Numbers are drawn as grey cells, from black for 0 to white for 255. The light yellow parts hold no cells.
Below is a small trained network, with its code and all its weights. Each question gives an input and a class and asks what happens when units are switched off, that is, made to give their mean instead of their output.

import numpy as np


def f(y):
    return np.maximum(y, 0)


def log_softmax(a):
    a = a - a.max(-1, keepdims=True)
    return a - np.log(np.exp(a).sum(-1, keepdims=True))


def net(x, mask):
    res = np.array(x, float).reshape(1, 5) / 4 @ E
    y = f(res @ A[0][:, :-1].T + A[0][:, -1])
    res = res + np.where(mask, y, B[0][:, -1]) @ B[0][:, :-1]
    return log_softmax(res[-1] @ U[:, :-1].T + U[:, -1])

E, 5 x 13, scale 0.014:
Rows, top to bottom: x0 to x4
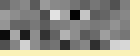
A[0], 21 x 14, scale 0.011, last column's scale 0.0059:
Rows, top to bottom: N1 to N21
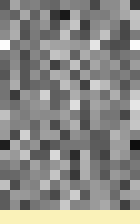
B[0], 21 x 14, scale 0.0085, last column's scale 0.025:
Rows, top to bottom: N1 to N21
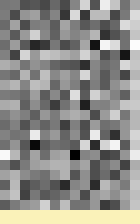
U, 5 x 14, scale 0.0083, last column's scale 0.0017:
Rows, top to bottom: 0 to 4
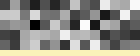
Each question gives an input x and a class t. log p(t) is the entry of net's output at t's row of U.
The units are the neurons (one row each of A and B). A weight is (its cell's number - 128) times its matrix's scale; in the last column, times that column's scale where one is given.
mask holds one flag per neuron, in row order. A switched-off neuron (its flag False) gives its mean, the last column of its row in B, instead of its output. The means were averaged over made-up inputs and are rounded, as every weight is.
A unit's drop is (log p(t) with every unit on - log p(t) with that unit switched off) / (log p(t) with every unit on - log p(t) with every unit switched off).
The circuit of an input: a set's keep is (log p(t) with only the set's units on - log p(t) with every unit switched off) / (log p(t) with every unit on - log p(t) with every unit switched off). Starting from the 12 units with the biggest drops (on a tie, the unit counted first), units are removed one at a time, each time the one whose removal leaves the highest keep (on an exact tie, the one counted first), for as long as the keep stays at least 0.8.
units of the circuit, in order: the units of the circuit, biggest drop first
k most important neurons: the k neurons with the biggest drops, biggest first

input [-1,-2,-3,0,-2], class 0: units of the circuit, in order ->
(N16)
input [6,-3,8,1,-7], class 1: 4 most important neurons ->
(N9; N4; N21; N15)
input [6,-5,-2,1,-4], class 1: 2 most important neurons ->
(N9; N15)
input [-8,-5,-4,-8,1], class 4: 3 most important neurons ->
(N14; N2; N15)
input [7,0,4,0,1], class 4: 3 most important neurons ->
(N5; N16; N15)
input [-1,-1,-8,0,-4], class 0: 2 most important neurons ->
(N16; N5)
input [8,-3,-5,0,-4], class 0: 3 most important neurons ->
(N16; N5; N14)
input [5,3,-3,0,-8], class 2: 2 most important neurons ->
(N5; N19)
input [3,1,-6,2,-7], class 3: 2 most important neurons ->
(N6; N16)
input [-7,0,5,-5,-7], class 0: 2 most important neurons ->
(N16; N19)
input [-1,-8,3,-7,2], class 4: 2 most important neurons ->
(N14; N2)
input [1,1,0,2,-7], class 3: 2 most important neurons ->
(N6; N16)
